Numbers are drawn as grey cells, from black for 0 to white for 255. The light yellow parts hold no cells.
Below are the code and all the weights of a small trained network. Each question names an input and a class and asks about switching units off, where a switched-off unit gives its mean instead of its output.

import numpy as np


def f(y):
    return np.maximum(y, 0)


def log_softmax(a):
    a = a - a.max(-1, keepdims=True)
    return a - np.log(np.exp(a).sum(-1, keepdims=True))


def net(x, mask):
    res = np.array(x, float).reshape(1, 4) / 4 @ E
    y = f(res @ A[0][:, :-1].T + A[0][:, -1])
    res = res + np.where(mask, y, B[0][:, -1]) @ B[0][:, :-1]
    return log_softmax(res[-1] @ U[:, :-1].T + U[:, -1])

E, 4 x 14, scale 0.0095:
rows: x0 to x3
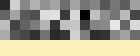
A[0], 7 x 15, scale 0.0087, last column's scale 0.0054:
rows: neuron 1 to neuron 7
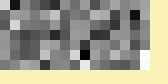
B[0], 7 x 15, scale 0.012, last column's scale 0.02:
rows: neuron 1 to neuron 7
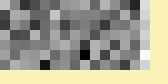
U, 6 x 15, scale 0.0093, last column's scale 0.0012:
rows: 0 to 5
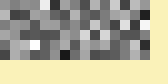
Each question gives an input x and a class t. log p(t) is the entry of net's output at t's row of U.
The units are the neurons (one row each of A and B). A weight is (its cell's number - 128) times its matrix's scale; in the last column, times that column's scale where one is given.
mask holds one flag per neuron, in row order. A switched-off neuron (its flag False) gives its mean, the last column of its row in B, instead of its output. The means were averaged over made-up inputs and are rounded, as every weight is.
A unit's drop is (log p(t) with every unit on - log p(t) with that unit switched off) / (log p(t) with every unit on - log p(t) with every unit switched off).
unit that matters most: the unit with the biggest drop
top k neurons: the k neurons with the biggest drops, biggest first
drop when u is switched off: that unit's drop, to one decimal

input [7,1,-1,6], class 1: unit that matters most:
neuron 7
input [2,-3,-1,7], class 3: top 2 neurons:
[neuron 6; neuron 1]
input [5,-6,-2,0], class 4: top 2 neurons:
[neuron 1; neuron 7]
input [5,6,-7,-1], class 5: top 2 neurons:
[neuron 3; neuron 6]
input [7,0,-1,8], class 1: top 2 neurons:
[neuron 4; neuron 7]
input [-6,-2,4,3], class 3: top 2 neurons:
[neuron 1; neuron 5]
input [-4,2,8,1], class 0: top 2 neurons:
[neuron 6; neuron 2]
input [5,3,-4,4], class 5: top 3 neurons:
[neuron 3; neuron 6; neuron 1]
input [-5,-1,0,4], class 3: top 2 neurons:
[neuron 1; neuron 6]
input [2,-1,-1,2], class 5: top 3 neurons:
[neuron 1; neuron 6; neuron 5]
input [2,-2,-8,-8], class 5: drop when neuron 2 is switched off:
0.0
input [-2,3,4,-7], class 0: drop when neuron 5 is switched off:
0.1
